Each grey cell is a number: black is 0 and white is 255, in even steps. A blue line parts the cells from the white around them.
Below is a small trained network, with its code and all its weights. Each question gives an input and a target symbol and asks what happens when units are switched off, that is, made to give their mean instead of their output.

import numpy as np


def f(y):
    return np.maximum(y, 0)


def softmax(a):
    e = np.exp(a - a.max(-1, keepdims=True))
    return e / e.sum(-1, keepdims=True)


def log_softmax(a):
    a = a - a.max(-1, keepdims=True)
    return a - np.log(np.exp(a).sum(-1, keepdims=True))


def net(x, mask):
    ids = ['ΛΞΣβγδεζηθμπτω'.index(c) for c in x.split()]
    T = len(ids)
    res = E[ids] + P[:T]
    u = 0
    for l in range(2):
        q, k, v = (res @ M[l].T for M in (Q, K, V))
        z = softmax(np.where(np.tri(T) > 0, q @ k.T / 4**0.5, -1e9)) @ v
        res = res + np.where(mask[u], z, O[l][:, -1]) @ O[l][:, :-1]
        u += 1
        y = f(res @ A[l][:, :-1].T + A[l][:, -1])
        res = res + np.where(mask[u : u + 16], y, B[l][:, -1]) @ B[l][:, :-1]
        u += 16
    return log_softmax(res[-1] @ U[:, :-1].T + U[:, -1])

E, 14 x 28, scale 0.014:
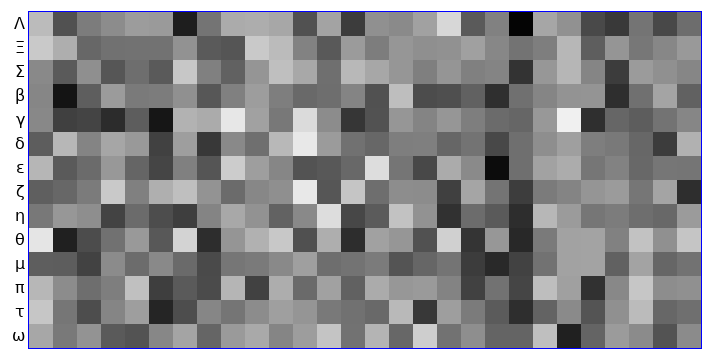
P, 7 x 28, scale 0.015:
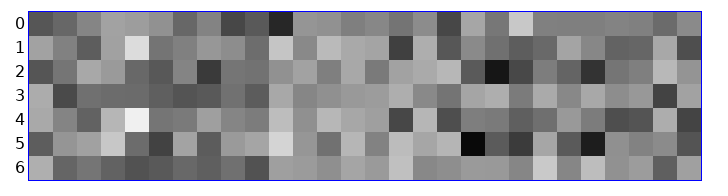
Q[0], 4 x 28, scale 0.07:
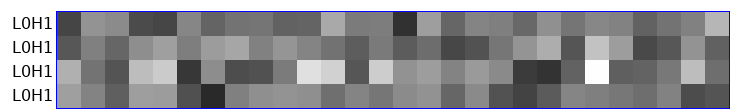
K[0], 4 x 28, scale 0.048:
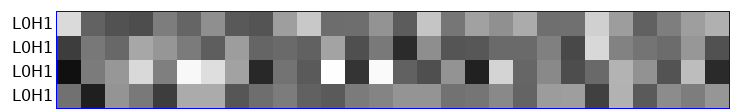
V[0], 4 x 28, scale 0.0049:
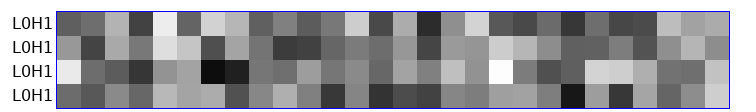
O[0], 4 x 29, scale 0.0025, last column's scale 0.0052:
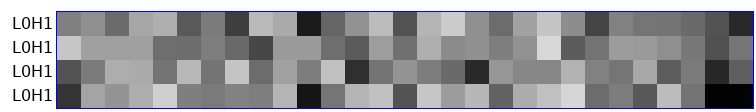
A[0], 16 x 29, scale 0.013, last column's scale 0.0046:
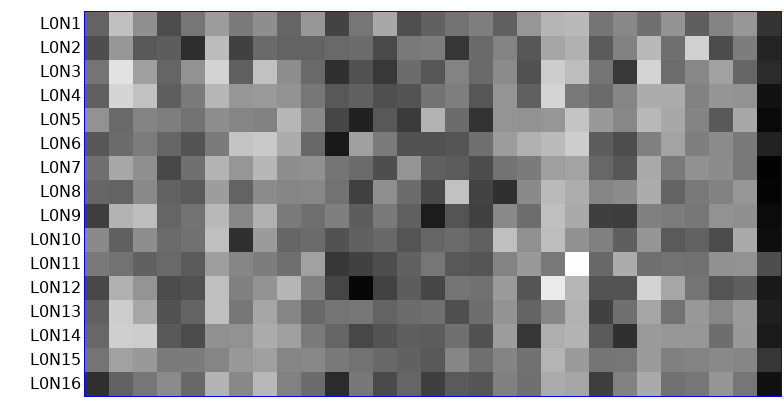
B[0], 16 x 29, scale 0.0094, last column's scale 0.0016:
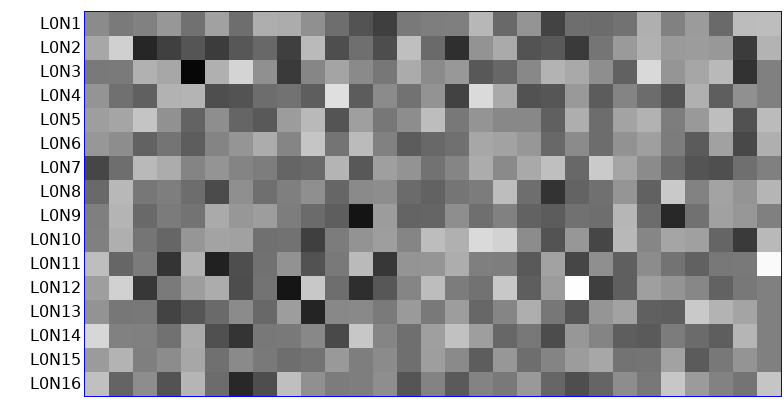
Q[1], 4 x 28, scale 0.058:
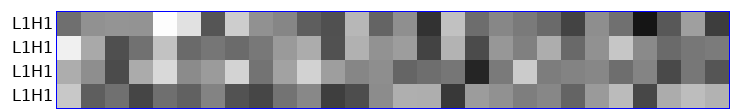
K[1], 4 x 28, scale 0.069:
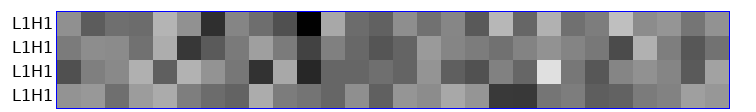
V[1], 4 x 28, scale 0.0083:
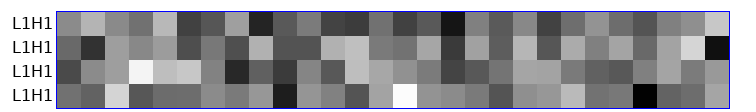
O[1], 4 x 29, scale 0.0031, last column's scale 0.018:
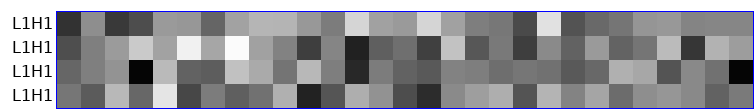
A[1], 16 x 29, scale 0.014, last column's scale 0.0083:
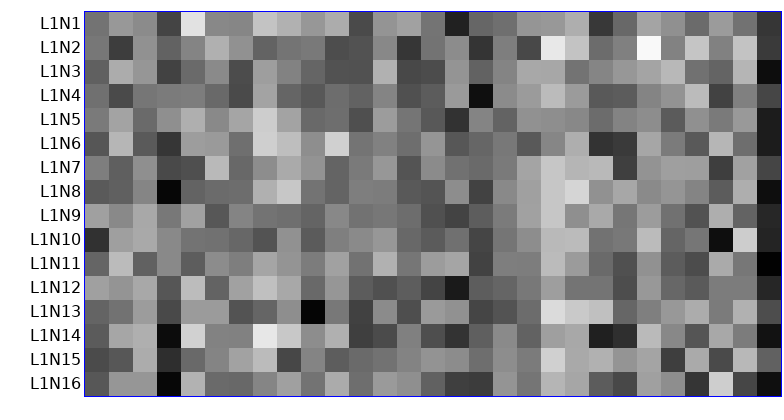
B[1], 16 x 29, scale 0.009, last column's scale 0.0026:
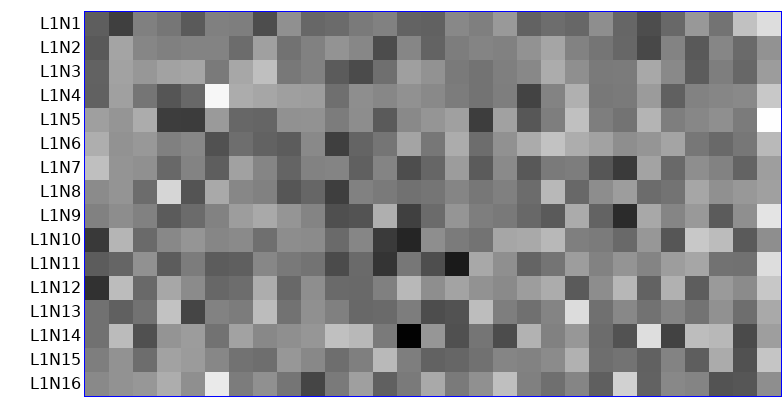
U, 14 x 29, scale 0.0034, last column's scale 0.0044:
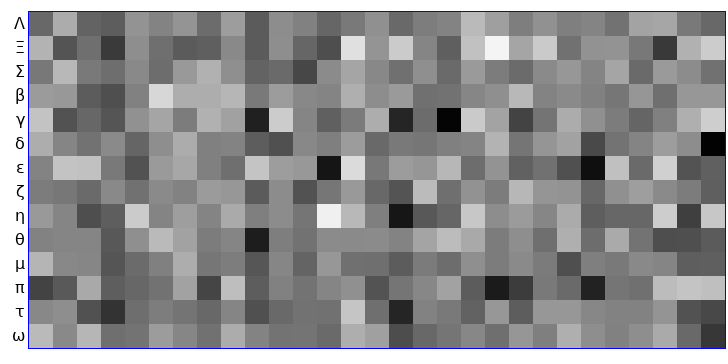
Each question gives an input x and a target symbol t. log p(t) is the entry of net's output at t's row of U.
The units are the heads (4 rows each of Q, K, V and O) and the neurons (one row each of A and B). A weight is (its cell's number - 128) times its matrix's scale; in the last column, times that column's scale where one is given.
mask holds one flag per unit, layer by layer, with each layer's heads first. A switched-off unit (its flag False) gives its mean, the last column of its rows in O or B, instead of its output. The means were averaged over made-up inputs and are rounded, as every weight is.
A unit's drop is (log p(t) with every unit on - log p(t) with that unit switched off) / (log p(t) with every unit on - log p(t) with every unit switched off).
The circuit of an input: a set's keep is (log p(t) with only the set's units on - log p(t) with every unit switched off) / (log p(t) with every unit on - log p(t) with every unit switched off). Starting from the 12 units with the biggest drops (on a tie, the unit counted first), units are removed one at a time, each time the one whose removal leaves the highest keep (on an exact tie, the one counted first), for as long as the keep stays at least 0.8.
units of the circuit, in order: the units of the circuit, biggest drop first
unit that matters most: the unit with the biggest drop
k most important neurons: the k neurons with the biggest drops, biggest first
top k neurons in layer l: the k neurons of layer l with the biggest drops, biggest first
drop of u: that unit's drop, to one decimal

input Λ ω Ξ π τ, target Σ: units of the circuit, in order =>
(L1H1 L1N12 L0N10 L1N9)
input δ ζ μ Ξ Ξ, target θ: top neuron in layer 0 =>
(L0N1)
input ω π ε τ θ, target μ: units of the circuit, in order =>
(L1H1 L1N9 L0N1)
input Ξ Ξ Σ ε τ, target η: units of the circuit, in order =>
(L0N11 L1H1 L0N1)
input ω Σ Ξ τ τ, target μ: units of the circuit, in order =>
(L1H1 L1N9 L0N1)
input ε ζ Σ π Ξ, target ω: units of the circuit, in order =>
(L0N11 L1H1 L1N5 L0N5)
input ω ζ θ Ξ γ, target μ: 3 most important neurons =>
(L1N9 L0N6 L0N1)
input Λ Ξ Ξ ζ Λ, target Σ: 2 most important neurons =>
(L1N12 L0N10)
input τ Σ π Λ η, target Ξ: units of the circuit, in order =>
(L1H1 L1N6)
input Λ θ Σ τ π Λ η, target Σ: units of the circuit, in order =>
(L1N3 L0N8)
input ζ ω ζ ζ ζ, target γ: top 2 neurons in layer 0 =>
(L0N6 L0N16)
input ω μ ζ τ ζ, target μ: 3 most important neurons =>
(L1N9 L0N6 L0N1)
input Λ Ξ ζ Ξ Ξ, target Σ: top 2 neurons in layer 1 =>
(L1N12 L1N9)
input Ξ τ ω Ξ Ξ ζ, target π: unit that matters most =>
L0H1
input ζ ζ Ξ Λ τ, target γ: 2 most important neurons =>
(L0N6 L0N16)
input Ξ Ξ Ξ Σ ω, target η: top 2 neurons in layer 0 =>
(L0N11 L0N1)
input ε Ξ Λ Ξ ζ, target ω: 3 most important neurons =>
(L0N11 L1N5 L0N5)
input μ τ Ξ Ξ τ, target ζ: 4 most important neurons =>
(L0N2 L1N11 L0N16 L0N11)
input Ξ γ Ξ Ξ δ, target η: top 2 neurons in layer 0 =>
(L0N11 L0N1)
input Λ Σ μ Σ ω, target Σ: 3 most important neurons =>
(L1N12 L0N10 L1N9)
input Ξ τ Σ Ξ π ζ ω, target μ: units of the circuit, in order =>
(L1N7)
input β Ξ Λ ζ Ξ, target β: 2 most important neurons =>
(L0N11 L1N5)
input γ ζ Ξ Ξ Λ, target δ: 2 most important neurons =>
(L0N6 L0N11)
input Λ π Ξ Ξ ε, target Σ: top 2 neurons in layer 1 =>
(L1N12 L1N9)
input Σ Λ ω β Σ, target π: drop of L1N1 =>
1.0
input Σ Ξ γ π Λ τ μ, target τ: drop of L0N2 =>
1.2
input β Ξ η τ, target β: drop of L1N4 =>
0.9
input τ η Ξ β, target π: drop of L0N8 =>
1.2
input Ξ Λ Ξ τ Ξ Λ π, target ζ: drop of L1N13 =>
0.8
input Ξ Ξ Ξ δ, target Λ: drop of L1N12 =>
0.0
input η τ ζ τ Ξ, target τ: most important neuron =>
(L1N11)
